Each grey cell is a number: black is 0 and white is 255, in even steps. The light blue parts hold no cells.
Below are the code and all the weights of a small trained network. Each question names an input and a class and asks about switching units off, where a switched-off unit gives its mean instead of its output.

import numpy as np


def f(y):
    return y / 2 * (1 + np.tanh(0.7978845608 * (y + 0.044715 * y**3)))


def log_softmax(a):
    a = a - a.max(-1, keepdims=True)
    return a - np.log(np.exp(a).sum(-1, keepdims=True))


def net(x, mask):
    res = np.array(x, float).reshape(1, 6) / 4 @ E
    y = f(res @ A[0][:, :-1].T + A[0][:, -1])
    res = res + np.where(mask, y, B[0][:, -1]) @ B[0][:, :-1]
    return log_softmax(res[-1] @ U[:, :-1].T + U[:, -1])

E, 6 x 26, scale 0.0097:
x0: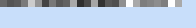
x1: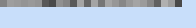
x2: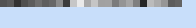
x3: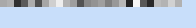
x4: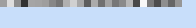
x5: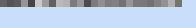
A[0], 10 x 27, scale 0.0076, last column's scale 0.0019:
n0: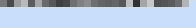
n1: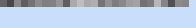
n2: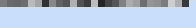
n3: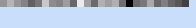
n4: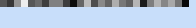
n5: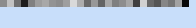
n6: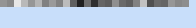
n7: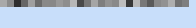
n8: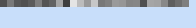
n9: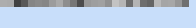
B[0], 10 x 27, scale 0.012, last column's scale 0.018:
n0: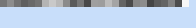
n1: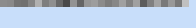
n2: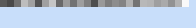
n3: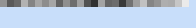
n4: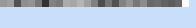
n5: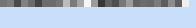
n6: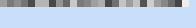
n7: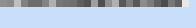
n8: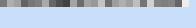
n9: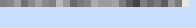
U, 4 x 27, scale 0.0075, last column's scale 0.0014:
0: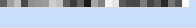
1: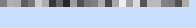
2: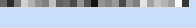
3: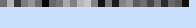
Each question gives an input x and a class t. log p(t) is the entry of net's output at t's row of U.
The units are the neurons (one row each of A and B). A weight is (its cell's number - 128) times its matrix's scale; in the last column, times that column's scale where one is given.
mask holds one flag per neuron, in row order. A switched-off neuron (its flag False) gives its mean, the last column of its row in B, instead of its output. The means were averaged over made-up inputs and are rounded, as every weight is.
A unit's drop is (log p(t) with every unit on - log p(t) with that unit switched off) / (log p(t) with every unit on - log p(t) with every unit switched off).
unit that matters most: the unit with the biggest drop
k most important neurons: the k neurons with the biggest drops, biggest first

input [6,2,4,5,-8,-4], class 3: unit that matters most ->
n4
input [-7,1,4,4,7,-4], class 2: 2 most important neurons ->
[n3; n4]
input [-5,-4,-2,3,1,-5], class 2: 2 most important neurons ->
[n3; n0]
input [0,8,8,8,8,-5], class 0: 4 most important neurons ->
[n7; n9; n6; n4]
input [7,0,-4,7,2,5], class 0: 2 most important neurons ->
[n7; n9]
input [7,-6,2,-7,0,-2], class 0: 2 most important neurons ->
[n0; n3]
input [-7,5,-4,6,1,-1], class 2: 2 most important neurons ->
[n3; n0]
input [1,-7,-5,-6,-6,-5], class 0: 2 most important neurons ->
[n0; n5]
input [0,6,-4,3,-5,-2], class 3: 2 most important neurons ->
[n4; n8]
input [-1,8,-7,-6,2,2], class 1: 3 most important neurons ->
[n6; n7; n9]
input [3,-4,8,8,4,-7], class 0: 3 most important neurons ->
[n7; n9; n6]
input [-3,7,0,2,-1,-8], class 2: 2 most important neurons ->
[n0; n3]
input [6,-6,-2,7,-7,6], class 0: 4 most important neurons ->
[n7; n9; n5; n3]
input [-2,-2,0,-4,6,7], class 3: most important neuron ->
[n5]
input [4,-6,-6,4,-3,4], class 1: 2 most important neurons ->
[n6; n0]
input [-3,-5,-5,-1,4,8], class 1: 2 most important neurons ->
[n6; n4]
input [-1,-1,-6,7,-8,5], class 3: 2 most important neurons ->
[n4; n0]
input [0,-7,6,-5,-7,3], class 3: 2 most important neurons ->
[n4; n6]
